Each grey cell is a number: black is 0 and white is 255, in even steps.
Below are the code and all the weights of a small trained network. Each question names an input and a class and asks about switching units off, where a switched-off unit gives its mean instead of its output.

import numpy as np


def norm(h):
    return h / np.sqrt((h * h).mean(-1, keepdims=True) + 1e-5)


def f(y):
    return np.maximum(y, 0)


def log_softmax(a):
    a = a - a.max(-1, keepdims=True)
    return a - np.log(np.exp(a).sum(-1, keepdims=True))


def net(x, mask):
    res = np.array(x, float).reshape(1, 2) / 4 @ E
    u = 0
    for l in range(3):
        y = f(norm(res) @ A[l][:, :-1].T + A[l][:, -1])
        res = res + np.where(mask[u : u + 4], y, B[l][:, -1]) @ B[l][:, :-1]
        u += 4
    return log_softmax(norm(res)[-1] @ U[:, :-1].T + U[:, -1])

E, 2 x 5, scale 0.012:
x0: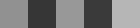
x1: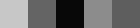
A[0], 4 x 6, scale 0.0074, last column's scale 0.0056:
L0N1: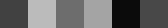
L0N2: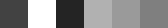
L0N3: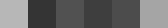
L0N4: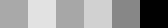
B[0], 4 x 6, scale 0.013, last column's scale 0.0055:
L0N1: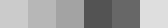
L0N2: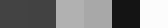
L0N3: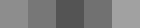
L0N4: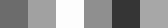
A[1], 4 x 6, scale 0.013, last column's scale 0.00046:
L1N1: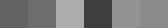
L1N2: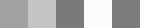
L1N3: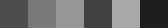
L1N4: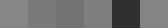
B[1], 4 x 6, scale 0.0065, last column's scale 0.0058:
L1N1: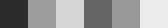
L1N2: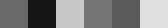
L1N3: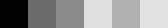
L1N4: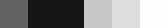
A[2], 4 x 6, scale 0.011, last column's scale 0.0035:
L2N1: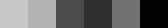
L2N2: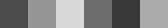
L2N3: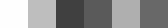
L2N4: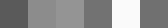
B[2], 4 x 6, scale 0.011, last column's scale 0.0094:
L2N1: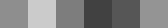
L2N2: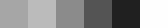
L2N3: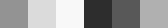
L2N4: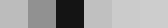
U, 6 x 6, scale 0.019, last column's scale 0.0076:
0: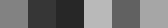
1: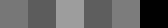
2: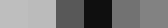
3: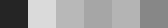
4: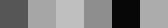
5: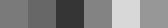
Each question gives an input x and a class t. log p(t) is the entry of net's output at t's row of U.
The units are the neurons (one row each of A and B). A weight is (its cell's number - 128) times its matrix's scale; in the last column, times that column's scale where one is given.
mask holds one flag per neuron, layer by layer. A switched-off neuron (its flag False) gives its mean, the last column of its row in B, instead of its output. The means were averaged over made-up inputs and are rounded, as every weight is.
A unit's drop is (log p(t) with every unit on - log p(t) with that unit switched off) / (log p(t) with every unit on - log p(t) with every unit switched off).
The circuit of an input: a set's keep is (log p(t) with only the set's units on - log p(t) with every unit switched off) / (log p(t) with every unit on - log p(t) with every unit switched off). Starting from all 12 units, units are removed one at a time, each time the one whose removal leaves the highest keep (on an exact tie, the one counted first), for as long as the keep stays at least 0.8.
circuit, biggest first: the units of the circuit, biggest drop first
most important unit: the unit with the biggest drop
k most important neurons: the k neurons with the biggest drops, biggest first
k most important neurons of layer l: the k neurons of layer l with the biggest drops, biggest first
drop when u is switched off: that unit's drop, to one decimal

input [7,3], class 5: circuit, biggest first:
L2N2
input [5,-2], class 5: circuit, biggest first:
L0N2, L2N4
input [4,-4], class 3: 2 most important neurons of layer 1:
L1N1, L1N4
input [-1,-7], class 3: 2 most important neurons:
L0N2, L2N4
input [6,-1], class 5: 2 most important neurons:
L2N4, L0N2
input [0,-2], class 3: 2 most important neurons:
L0N2, L0N1
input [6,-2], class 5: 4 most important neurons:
L0N2, L2N4, L0N4, L2N3
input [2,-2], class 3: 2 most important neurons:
L0N2, L1N1
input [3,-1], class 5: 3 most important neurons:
L0N2, L2N4, L0N4
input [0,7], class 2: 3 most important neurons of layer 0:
L0N2, L0N3, L0N4
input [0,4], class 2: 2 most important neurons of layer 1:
L1N3, L1N2
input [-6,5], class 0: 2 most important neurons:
L1N4, L2N2
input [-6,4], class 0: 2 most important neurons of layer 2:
L2N3, L2N2
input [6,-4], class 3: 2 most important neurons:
L1N1, L1N4
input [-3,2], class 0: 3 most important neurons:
L1N4, L2N3, L1N1
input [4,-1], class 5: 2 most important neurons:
L0N2, L2N4
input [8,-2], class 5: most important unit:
L2N4
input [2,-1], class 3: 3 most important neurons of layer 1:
L1N1, L1N4, L1N3
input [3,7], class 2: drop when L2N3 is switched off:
0.1
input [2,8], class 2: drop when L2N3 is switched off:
0.2
